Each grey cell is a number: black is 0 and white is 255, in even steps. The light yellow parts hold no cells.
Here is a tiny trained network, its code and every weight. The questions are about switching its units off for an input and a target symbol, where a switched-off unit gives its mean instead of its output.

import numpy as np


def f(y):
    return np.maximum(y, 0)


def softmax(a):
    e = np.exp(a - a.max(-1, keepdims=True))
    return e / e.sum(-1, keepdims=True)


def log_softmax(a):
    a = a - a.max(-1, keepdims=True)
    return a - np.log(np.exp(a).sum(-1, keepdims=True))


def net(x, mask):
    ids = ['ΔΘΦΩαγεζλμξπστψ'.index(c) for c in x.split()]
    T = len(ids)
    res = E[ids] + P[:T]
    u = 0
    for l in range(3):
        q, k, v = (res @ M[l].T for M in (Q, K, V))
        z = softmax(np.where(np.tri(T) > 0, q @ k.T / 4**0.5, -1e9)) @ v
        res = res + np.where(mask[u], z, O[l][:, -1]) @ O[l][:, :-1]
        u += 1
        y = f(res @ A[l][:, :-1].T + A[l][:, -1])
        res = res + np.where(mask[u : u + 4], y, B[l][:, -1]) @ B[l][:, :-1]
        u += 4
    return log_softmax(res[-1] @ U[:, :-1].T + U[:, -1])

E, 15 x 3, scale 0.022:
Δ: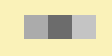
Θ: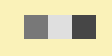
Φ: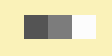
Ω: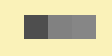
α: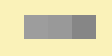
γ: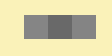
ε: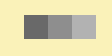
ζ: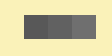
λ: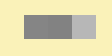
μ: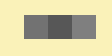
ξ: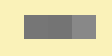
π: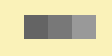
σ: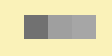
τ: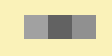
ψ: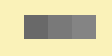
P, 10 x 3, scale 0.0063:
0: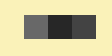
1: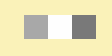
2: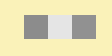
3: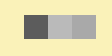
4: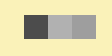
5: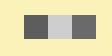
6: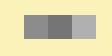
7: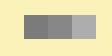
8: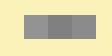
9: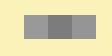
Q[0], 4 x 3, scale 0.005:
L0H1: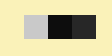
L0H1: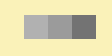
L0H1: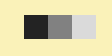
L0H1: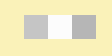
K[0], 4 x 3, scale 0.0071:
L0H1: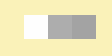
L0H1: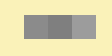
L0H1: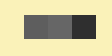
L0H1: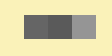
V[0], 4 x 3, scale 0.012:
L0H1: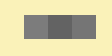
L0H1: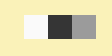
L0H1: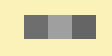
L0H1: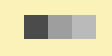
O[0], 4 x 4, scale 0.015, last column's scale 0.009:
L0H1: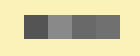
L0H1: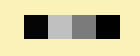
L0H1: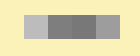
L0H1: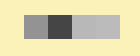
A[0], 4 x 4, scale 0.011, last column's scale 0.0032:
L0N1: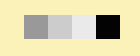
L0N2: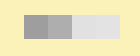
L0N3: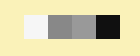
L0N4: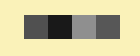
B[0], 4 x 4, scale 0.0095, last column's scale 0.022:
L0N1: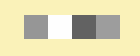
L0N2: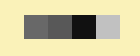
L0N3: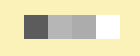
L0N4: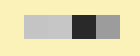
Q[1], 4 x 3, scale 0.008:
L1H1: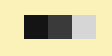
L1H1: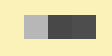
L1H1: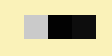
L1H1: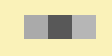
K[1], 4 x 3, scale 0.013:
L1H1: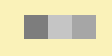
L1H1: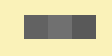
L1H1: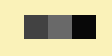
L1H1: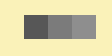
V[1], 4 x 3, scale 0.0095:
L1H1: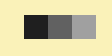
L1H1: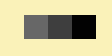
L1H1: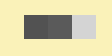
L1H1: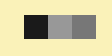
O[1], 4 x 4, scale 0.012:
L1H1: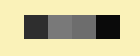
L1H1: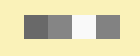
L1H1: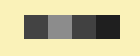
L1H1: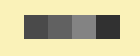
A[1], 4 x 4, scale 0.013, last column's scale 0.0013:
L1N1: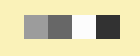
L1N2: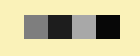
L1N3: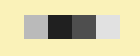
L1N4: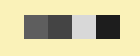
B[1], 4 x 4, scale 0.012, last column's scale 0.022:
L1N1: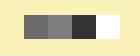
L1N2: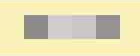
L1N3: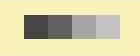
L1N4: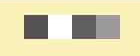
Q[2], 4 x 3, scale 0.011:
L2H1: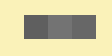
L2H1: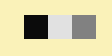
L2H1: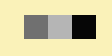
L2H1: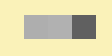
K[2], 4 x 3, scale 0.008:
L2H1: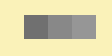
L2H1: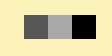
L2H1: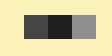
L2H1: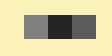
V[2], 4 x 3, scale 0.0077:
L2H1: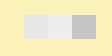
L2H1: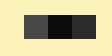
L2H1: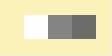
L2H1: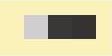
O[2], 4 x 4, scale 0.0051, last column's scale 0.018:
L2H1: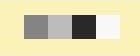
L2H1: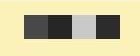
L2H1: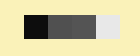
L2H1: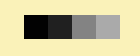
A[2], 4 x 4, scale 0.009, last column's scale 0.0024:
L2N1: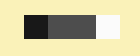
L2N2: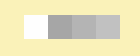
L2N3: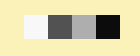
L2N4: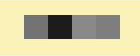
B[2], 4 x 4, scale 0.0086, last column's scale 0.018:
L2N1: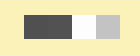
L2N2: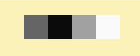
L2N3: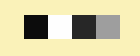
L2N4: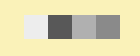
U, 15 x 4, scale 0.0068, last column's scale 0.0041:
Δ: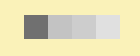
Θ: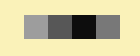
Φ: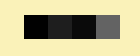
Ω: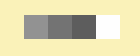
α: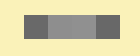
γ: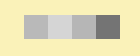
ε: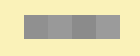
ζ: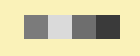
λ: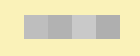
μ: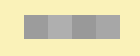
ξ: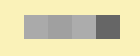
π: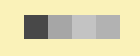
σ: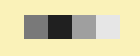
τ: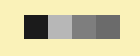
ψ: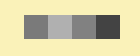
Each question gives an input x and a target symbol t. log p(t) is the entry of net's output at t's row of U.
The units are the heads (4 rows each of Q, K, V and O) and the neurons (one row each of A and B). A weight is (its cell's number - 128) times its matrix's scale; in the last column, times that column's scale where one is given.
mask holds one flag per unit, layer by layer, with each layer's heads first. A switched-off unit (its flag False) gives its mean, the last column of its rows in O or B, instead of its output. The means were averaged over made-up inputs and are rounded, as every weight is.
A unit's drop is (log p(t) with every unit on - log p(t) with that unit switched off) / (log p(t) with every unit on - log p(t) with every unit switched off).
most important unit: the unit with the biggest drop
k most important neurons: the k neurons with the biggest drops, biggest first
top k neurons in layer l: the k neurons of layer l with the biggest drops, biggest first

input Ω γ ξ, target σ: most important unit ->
L0N2
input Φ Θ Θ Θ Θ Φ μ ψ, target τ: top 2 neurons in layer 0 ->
L0N2; L0N4
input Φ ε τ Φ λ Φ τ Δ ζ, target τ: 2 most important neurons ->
L0N2; L0N4
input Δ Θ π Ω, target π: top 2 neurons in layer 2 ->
L2N3; L2N2
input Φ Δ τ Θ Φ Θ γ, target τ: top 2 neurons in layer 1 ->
L1N1; L1N4
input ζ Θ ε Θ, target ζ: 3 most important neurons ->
L0N3; L1N1; L0N1
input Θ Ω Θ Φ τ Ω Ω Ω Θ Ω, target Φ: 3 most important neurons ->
L1N1; L0N2; L0N3
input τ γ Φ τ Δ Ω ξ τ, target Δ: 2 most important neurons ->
L2N3; L2N2
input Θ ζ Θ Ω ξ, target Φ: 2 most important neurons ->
L1N1; L0N2
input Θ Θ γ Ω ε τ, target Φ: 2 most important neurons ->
L1N1; L0N3
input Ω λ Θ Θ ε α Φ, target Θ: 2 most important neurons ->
L0N1; L1N3
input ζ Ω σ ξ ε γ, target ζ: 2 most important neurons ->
L0N3; L1N1
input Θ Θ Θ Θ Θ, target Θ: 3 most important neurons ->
L0N3; L1N1; L2N1
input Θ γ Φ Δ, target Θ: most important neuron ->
L0N1
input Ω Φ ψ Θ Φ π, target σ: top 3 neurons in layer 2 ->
L2N4; L2N1; L2N3
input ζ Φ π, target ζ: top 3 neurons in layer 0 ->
L0N3; L0N4; L0N1
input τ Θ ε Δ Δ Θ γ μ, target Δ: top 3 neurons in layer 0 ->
L0N2; L0N3; L0N1
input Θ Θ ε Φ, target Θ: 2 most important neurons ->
L0N1; L0N3
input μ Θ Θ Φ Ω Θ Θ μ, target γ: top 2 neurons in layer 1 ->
L1N2; L1N4
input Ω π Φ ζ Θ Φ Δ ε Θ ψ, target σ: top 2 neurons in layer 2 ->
L2N4; L2N1
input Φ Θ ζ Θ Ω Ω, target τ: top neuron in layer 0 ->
L0N2
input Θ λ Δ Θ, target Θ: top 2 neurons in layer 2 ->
L2N2; L2N3
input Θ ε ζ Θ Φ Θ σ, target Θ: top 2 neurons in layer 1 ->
L1N1; L1N4
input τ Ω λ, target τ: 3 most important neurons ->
L2N3; L2N2; L0N2
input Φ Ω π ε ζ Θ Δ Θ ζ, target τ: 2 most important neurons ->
L0N3; L1N1
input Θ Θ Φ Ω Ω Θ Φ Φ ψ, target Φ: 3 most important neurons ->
L1N1; L0N2; L0N3
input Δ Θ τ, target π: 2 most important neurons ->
L2N3; L2N2
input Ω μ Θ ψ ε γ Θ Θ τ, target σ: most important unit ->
L0N2
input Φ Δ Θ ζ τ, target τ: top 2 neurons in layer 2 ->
L2N2; L2N1
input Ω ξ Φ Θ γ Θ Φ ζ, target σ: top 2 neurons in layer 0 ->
L0N2; L0N4
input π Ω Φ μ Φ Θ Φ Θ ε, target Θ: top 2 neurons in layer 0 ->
L0N1; L0N3
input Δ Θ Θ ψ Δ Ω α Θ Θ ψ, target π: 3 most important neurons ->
L2N3; L2N2; L0N1
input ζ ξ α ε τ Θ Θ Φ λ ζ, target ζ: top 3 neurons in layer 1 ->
L1N1; L1N4; L1N3
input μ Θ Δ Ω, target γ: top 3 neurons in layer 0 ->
L0N3; L0N2; L0N1
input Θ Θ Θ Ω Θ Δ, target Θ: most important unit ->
L0N3
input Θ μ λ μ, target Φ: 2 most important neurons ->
L1N1; L0N2
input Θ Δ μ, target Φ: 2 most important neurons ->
L0N2; L1N1
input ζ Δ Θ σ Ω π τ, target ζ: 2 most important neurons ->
L0N3; L1N1
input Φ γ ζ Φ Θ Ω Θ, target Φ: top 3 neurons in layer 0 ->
L0N4; L0N2; L0N3
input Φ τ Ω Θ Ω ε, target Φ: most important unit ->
L0N1
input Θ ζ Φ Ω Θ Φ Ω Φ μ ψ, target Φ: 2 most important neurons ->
L1N1; L0N3
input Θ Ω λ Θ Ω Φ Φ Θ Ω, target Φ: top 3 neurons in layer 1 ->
L1N1; L1N3; L1N4
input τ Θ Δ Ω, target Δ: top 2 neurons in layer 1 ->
L1N4; L1N2
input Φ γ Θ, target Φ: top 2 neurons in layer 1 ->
L1N1; L1N3
